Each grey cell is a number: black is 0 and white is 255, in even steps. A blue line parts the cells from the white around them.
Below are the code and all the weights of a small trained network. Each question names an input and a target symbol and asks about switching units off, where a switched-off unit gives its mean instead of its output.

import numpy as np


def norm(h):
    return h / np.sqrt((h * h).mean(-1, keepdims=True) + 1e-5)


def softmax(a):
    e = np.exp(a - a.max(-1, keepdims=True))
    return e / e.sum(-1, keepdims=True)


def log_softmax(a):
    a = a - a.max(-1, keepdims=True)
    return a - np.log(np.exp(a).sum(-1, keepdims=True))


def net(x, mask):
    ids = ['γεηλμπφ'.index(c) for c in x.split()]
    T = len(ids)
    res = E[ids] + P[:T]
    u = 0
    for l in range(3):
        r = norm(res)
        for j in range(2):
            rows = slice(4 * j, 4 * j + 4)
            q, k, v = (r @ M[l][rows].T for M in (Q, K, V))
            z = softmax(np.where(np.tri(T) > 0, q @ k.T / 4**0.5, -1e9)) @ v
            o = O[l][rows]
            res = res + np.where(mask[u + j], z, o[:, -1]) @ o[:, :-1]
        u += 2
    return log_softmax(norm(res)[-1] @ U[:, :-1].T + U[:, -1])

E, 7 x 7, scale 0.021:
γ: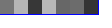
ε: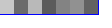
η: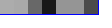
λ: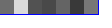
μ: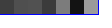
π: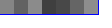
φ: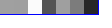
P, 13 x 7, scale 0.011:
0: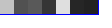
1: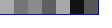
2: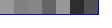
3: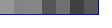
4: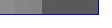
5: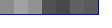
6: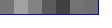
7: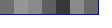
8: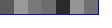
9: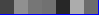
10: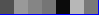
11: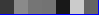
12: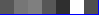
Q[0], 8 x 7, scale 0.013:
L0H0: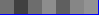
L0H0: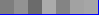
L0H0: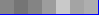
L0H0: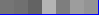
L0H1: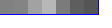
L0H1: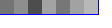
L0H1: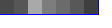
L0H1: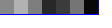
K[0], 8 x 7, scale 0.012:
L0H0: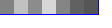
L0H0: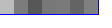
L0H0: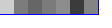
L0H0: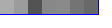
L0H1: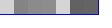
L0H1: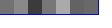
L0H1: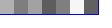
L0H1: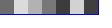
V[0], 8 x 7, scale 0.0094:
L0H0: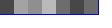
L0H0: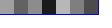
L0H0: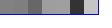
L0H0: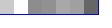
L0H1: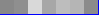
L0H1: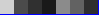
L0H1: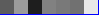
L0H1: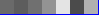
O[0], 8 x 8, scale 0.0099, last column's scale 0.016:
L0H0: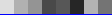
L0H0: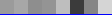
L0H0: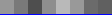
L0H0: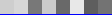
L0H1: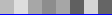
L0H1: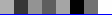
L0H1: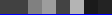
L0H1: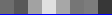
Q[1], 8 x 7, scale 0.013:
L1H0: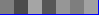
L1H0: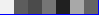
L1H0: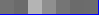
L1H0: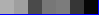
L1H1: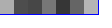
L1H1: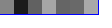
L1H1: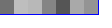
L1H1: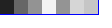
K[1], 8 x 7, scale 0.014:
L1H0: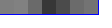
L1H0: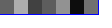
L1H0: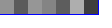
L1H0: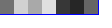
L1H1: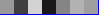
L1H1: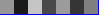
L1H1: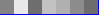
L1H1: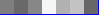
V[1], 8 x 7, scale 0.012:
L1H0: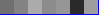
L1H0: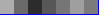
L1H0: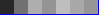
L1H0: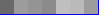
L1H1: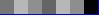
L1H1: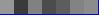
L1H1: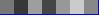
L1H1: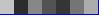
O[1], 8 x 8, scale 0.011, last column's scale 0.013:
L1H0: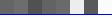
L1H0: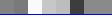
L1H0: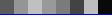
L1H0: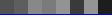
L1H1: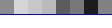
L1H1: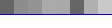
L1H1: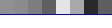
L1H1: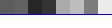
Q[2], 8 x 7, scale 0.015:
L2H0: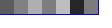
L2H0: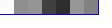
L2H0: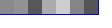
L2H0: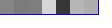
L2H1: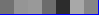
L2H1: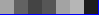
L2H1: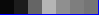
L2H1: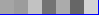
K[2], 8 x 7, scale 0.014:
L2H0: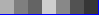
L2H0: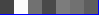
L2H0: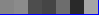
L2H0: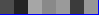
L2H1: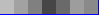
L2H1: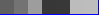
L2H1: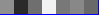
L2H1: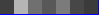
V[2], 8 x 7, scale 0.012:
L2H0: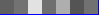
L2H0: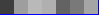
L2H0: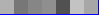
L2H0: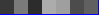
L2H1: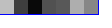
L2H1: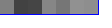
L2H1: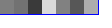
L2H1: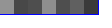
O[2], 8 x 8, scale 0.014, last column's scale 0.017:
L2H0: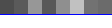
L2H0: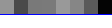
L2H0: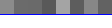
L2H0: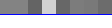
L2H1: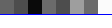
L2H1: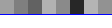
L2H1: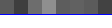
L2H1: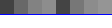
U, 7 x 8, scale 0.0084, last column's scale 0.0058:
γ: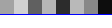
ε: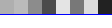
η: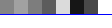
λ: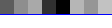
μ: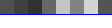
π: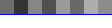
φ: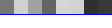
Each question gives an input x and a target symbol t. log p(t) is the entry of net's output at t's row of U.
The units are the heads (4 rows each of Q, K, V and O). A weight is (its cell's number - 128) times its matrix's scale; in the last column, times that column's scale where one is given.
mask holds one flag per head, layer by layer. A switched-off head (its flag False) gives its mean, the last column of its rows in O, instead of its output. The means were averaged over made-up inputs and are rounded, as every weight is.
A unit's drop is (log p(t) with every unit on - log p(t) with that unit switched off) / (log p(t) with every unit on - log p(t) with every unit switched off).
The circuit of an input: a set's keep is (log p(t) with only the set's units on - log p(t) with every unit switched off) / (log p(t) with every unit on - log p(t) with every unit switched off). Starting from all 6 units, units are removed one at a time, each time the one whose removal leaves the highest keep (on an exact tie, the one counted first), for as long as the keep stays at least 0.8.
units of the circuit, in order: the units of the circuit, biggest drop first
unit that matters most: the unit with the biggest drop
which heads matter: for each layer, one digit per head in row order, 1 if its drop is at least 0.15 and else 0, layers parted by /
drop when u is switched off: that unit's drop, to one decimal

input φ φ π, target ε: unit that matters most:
L0H1
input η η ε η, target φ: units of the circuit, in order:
[L1H1, L0H0, L2H1]
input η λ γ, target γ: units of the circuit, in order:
[L0H0, L1H1]
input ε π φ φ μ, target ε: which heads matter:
11 / 00 / 01
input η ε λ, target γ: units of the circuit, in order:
[L0H0, L1H1]
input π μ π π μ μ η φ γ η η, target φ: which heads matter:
01 / 11 / 01
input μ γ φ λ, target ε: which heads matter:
01 / 00 / 01
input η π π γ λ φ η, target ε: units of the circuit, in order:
[L0H1, L2H1]
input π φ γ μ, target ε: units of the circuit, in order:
[L0H1, L0H0]
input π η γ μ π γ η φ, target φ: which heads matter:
01 / 01 / 01
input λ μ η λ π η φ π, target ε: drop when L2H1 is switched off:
0.4
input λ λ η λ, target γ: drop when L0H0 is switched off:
0.3
